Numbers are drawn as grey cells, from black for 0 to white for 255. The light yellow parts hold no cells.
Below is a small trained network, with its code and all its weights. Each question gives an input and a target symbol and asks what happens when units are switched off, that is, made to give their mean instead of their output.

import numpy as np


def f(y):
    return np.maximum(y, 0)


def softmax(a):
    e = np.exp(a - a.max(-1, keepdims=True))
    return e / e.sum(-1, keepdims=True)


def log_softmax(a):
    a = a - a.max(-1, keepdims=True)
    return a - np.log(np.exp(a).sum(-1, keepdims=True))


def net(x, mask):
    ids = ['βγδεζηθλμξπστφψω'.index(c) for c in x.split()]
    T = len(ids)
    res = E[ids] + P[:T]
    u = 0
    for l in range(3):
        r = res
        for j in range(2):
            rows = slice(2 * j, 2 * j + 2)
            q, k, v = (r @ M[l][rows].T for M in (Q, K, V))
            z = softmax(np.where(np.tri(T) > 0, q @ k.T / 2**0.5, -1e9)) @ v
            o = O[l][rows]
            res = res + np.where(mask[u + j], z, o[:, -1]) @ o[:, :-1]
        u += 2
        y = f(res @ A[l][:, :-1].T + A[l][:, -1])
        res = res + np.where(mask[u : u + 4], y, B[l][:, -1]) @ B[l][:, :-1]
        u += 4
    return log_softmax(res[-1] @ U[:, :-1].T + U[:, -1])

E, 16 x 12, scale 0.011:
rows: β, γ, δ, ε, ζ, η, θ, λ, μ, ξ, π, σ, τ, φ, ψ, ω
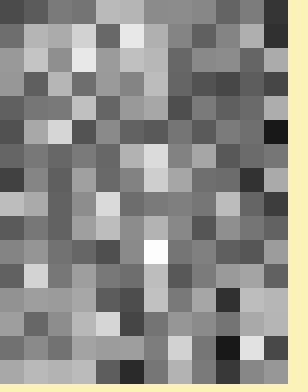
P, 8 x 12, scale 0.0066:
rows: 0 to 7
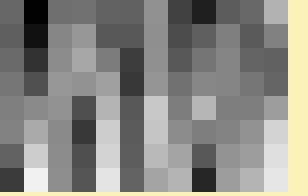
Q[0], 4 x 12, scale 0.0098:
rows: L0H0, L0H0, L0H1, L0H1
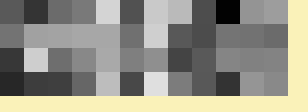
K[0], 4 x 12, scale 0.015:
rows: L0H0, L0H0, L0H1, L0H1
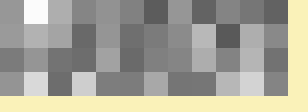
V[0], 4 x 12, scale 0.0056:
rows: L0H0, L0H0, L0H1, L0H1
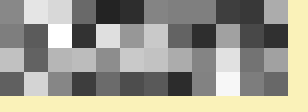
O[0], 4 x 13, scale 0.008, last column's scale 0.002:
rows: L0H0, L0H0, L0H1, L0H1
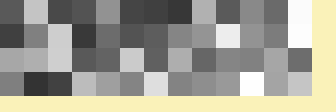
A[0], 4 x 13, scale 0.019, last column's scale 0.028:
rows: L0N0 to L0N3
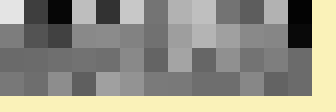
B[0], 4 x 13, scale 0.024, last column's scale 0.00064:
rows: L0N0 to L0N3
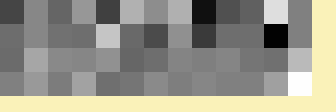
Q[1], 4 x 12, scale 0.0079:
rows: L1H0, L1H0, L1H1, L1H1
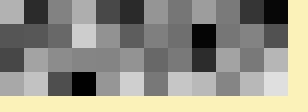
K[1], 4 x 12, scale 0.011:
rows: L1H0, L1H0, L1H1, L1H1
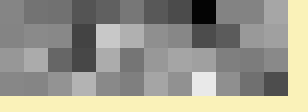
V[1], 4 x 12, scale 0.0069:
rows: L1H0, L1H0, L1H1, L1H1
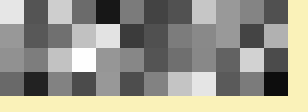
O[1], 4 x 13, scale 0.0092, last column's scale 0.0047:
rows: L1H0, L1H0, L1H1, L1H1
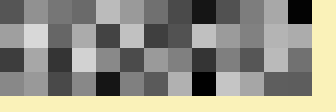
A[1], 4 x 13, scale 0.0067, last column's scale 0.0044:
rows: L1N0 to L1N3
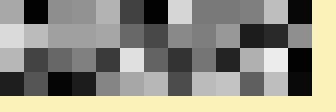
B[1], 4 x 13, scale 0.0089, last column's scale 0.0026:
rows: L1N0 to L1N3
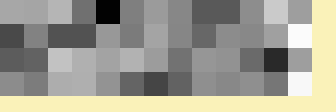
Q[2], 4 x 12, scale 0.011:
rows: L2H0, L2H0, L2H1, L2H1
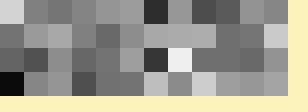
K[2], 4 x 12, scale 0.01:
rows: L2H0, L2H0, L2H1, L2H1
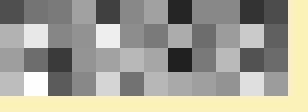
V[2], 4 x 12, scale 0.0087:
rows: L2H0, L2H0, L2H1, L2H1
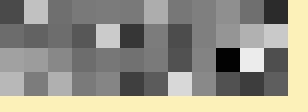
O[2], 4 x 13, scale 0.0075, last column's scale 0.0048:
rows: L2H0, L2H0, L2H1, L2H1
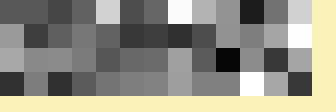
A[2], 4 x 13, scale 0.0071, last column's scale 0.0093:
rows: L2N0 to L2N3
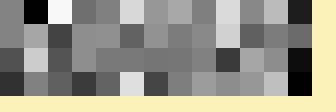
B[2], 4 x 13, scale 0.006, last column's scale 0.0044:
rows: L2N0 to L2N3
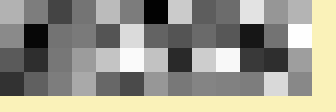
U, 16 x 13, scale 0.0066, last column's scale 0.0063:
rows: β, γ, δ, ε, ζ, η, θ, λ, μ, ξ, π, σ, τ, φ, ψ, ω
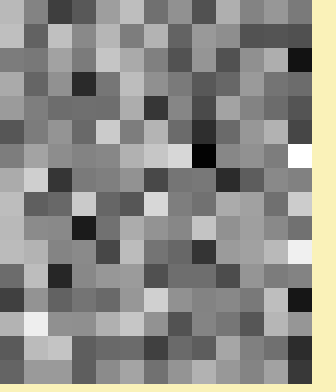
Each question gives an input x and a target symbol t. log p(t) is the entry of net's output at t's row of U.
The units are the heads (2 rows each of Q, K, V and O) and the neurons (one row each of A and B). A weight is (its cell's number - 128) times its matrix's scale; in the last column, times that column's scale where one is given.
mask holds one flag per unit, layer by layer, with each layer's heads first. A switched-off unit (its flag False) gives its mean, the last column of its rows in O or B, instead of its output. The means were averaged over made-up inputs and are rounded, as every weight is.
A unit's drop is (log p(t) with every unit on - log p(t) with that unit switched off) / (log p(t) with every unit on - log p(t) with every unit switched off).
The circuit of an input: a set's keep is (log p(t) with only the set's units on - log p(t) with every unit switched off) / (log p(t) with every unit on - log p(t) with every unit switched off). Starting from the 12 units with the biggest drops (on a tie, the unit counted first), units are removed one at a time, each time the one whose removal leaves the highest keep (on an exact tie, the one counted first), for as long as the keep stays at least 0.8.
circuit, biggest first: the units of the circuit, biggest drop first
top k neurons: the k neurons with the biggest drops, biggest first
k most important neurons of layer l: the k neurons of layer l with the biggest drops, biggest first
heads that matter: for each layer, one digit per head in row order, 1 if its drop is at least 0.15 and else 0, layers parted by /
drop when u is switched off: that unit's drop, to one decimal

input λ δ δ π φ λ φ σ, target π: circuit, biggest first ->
(L2H0)
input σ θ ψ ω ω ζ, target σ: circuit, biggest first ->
(L0H0 L2H1)
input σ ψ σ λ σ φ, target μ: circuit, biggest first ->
(L0H1 L1H0 L2H0)
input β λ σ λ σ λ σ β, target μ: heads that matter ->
01 / 10 / 00
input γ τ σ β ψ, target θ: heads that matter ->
10 / 00 / 00
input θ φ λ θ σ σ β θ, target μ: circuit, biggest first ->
(L0H1 L1H0)
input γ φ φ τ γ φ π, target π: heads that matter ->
00 / 00 / 10
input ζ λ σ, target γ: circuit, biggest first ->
(L2H1 L1H1 L0H1)
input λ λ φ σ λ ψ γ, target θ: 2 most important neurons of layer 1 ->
(L1N1 L1N3)
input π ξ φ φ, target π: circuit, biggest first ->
(L1N0 L2H0)
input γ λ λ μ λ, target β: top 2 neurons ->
(L2N0 L1N1)
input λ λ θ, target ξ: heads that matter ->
00 / 01 / 00
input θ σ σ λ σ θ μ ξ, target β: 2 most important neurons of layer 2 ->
(L2N0 L2N1)
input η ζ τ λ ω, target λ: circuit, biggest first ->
(L0H0)
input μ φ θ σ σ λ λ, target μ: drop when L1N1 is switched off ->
0.1
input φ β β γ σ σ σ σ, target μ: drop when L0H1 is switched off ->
1.0
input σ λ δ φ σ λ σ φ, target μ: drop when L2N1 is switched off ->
0.1
